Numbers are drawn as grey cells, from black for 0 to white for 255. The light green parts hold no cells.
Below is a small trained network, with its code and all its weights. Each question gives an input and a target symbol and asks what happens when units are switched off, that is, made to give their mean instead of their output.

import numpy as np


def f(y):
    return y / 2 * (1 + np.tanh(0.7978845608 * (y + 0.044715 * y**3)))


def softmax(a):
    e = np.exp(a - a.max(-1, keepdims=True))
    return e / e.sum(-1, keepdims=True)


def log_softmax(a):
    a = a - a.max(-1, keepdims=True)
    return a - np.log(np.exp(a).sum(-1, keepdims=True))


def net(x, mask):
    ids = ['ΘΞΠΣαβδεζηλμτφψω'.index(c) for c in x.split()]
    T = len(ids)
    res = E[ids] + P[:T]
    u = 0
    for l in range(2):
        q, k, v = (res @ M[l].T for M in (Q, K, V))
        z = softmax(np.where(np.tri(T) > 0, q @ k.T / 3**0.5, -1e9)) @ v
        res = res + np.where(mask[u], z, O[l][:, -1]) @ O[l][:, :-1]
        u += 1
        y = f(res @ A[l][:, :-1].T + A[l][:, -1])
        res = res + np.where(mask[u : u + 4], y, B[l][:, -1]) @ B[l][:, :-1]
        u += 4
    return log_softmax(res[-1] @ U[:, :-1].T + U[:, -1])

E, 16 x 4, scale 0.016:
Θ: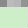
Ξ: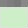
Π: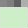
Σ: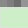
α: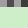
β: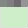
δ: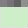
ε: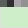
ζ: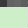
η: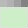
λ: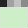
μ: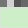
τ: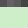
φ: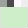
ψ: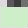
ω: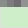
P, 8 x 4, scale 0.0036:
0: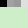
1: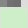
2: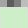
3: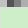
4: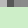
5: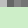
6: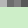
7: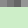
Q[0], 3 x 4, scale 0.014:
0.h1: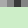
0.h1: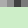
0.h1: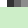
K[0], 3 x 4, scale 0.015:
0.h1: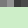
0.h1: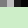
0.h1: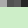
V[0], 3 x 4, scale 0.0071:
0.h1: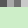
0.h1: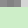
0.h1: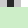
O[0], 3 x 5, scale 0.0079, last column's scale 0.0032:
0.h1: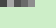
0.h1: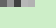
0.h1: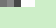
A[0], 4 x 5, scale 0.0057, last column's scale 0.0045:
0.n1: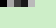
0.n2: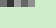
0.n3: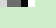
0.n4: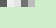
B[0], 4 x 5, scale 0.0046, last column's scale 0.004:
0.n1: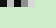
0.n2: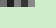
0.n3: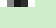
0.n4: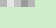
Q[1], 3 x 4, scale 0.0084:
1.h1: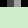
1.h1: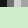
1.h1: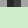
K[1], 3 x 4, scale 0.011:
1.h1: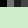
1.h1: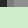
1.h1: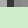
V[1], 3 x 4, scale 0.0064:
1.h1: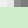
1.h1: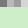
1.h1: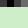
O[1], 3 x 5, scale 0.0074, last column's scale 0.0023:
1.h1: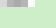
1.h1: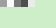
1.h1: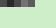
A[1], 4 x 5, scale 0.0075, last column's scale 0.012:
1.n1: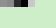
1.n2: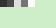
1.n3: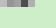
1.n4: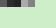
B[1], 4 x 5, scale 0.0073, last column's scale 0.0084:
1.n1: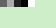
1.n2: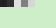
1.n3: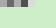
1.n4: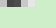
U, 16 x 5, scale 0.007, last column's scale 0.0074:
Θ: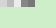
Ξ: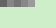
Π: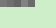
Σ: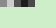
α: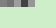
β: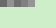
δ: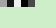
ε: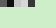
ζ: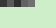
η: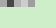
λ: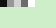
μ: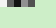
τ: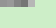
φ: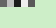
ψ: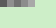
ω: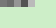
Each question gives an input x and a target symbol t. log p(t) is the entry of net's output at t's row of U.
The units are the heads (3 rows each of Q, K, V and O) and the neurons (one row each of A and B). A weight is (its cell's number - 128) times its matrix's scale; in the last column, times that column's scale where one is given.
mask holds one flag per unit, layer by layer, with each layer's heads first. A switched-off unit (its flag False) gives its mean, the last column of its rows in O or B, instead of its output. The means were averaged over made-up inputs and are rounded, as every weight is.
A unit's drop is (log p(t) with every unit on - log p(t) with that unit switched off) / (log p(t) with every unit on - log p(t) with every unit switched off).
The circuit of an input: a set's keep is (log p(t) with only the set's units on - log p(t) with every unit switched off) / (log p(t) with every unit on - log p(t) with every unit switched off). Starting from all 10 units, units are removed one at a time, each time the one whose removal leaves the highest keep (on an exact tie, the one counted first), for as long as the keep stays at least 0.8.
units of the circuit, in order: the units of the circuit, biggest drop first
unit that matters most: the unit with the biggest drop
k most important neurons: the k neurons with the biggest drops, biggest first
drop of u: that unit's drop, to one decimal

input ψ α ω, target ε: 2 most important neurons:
1.n1, 0.n3
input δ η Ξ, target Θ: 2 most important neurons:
0.n1, 1.n1
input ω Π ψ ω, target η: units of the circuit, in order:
1.n1, 1.h1, 0.h1
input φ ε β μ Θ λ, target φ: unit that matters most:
0.h1
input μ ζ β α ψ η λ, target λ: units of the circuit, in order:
1.n2, 1.n4, 0.n3
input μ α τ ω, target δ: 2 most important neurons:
0.n1, 1.n2
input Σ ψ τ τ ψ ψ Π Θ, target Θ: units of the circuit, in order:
1.h1, 0.n4, 1.n1
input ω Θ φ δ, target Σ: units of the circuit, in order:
1.h1, 0.h1, 1.n1
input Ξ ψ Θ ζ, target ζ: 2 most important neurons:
1.n1, 0.n1
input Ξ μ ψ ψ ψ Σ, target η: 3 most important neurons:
1.n1, 0.n3, 0.n1
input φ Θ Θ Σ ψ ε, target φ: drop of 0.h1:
1.8
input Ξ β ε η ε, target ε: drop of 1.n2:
0.2
